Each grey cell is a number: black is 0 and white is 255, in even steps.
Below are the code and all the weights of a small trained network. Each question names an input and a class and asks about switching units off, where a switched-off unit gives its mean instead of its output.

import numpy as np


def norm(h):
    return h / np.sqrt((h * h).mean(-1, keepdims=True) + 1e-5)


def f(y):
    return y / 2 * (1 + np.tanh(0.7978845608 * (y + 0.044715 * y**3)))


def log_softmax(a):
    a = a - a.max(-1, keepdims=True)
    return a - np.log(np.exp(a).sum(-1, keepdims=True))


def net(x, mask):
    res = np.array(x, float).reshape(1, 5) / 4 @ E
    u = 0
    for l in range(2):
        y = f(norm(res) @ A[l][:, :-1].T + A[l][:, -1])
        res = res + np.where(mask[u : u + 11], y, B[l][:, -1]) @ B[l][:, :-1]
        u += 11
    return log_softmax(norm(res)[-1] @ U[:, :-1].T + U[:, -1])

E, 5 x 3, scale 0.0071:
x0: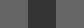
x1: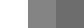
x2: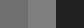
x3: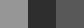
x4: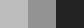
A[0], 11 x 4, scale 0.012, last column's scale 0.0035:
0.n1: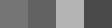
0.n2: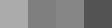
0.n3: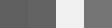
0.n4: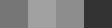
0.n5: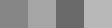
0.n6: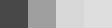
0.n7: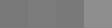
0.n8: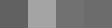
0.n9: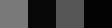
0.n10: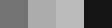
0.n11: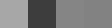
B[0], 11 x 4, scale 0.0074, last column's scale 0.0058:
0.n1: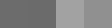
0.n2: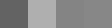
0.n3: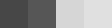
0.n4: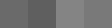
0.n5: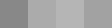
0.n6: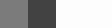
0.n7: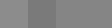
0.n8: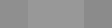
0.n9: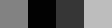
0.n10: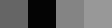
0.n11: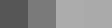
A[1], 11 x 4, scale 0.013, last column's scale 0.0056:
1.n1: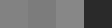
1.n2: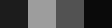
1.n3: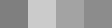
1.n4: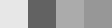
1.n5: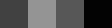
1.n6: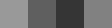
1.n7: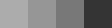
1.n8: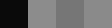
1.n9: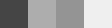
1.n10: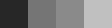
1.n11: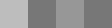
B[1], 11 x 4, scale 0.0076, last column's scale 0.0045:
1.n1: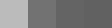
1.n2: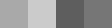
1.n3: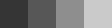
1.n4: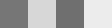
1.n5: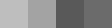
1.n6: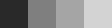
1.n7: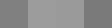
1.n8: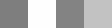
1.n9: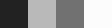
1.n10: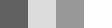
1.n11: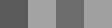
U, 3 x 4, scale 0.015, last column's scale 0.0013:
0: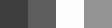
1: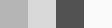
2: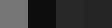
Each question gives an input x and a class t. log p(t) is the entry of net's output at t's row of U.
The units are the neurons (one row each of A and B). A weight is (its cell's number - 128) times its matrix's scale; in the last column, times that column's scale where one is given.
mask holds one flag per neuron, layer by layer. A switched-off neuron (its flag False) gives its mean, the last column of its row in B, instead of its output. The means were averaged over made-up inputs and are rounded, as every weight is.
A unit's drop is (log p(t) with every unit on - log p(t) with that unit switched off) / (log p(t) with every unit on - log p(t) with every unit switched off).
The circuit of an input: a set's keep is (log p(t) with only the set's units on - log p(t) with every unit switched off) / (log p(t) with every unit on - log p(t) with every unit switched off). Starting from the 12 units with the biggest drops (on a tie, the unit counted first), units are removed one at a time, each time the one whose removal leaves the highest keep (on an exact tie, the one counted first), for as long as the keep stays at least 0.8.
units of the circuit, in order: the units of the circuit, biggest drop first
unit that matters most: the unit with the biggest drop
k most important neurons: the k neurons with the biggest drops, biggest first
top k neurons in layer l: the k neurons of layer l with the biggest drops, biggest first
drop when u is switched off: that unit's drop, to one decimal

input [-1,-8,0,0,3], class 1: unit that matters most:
1.n8
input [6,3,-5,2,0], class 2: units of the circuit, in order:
[0.n9, 0.n6]
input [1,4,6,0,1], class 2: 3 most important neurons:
[0.n6, 1.n10, 1.n8]
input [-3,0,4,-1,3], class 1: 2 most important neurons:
[0.n6, 0.n3]
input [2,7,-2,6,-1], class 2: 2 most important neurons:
[0.n9, 1.n10]
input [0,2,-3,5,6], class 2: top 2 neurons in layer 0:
[0.n6, 0.n9]
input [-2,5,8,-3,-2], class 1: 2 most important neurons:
[0.n3, 0.n6]
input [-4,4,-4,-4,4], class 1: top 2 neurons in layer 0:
[0.n3, 0.n6]
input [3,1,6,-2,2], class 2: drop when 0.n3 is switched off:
0.2
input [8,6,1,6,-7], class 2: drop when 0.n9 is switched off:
0.3
